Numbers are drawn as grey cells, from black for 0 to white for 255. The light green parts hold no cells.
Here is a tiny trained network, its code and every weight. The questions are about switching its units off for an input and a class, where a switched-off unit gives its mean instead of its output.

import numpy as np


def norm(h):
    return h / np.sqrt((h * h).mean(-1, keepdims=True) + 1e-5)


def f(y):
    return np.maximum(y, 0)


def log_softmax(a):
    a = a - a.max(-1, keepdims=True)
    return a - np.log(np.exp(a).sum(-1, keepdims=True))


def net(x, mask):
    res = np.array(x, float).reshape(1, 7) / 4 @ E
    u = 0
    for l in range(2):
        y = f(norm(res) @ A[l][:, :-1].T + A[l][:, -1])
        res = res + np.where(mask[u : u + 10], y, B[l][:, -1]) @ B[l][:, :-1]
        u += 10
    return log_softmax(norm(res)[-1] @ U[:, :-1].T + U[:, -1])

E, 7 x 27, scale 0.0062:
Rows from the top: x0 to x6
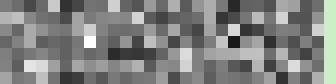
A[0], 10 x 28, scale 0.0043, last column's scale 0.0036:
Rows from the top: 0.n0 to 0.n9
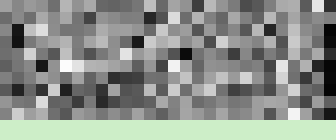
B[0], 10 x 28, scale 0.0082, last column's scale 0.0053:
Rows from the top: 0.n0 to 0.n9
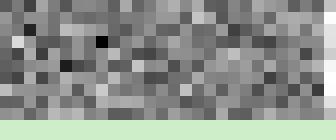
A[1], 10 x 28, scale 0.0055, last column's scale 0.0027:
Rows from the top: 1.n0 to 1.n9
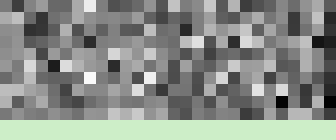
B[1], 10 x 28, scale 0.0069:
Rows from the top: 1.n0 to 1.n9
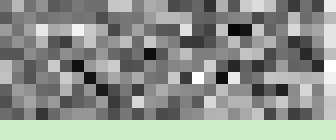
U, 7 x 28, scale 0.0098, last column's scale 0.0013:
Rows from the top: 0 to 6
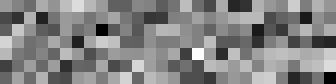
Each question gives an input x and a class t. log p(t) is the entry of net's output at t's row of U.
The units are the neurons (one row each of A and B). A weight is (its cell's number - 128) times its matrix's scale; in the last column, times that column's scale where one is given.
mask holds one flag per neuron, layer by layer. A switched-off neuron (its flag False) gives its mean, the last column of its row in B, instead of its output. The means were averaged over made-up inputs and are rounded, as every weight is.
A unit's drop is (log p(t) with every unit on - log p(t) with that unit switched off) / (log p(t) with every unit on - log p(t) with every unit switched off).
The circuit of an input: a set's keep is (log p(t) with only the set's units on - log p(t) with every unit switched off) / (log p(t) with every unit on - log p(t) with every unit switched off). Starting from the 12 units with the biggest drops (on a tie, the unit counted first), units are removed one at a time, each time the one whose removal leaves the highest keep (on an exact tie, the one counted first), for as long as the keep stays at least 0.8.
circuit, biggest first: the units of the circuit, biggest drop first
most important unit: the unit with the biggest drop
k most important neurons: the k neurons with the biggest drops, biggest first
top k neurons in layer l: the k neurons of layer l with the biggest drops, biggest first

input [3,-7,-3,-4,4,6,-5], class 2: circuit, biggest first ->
[0.n3]
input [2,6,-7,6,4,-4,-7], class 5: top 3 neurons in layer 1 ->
[1.n0; 1.n3; 1.n6]
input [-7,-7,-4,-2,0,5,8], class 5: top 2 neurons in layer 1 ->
[1.n8; 1.n7]
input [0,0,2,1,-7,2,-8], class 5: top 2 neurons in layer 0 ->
[0.n5; 0.n6]
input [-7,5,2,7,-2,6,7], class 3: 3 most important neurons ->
[1.n5; 1.n2; 0.n5]
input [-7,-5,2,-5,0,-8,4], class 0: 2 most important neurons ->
[1.n2; 0.n7]
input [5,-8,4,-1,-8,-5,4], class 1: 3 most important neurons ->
[1.n4; 1.n9; 0.n4]
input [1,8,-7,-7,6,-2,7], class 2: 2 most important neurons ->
[1.n7; 1.n6]
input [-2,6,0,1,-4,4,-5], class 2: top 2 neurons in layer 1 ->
[1.n7; 1.n2]
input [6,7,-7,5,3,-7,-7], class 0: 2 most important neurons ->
[1.n2; 0.n3]
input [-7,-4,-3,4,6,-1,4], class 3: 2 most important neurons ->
[1.n5; 0.n4]
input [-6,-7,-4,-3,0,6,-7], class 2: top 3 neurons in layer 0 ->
[0.n3; 0.n7; 0.n8]
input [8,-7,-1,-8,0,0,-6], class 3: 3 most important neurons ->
[0.n7; 1.n6; 1.n7]
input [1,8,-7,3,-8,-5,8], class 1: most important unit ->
1.n4
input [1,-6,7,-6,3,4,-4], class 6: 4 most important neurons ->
[1.n0; 1.n6; 0.n0; 1.n7]
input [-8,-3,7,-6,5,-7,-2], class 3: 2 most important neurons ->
[1.n5; 0.n2]
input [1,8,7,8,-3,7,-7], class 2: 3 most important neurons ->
[1.n7; 1.n2; 1.n1]
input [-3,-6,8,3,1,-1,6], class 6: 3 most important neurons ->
[1.n0; 0.n0; 1.n7]
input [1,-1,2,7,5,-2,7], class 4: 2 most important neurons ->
[1.n6; 0.n5]
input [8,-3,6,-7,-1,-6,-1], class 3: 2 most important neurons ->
[0.n7; 1.n6]
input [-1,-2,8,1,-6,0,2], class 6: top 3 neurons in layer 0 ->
[0.n0; 0.n8; 0.n6]
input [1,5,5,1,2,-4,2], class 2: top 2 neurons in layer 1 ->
[1.n7; 1.n1]
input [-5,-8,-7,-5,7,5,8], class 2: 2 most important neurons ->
[0.n3; 0.n5]
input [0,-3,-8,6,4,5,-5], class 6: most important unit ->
1.n3
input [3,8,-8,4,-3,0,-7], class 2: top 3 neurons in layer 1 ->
[1.n7; 1.n1; 1.n0]
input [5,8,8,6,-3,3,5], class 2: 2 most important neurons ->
[1.n7; 1.n3]
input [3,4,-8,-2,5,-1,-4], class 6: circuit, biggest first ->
[1.n3]
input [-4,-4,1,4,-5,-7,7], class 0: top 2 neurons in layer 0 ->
[0.n5; 0.n8]
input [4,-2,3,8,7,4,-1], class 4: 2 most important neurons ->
[1.n6; 0.n4]
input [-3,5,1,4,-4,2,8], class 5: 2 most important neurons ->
[1.n8; 0.n6]
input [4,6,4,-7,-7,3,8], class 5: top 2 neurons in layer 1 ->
[1.n8; 1.n6]
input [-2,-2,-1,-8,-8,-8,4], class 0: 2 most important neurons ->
[1.n2; 1.n6]
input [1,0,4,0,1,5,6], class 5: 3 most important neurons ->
[1.n8; 0.n8; 1.n2]
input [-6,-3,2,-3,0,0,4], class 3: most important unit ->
1.n5
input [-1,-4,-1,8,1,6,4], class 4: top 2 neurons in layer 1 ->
[1.n6; 1.n2]
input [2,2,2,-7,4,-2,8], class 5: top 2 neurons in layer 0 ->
[0.n8; 0.n0]
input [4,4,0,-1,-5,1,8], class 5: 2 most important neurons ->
[1.n8; 0.n6]
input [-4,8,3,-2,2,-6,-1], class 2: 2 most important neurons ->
[1.n7; 1.n1]
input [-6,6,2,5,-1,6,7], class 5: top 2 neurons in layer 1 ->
[1.n8; 1.n2]
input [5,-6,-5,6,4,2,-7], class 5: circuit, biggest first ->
[0.n5]
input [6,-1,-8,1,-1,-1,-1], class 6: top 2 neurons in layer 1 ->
[1.n3; 1.n5]
